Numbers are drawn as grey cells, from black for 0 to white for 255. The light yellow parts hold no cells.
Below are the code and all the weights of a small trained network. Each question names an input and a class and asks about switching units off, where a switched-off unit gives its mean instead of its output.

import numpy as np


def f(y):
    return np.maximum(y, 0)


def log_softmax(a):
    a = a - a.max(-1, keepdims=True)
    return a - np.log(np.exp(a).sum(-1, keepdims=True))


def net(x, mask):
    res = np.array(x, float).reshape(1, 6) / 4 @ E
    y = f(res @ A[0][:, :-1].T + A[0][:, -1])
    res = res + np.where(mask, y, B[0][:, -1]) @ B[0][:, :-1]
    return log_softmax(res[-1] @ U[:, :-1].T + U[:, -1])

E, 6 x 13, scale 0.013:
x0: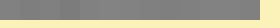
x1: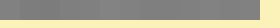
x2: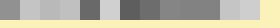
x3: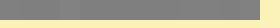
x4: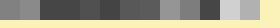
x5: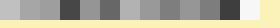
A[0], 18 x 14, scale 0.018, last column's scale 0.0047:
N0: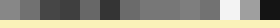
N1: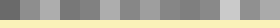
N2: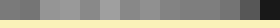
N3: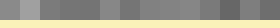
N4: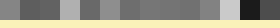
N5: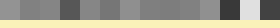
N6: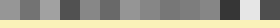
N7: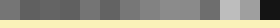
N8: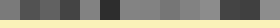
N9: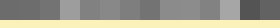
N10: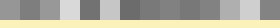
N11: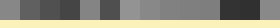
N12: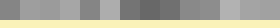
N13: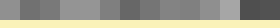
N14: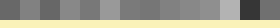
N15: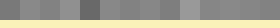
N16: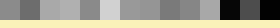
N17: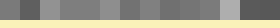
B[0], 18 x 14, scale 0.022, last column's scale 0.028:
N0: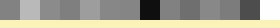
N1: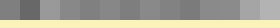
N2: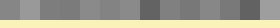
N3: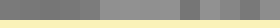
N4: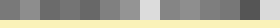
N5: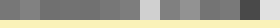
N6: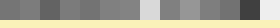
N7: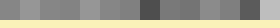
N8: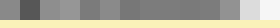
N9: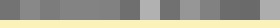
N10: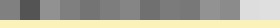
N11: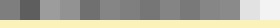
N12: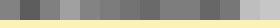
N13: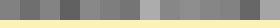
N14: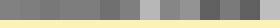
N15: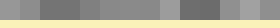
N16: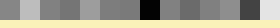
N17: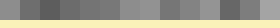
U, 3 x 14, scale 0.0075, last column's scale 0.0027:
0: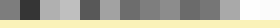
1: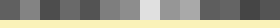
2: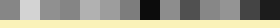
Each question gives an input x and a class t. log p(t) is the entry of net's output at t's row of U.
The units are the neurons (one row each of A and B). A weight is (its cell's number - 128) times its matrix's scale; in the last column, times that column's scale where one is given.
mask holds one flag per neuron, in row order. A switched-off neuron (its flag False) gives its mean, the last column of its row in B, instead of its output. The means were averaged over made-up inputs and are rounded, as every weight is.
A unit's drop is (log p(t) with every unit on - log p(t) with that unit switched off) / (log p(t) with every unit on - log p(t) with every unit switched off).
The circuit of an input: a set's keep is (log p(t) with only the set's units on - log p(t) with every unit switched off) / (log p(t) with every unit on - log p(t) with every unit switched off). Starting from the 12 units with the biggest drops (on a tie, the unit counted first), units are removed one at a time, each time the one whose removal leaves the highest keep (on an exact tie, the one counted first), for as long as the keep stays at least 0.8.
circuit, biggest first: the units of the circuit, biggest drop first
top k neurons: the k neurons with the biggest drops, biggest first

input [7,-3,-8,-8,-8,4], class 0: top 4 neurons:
N11; N8; N0; N7
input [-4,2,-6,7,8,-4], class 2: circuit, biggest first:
N0
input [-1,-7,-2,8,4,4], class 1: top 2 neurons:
N16; N6
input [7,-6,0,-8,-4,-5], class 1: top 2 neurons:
N0; N4
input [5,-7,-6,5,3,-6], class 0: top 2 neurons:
N8; N11
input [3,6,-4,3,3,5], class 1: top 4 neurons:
N6; N5; N10; N12
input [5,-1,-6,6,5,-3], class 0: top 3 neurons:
N8; N11; N16
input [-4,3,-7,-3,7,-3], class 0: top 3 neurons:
N8; N11; N16
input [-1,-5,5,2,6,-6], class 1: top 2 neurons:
N4; N16
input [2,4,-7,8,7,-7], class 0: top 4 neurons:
N8; N11; N16; N6
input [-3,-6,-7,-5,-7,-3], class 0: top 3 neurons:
N11; N8; N0
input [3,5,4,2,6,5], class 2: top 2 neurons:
N0; N4
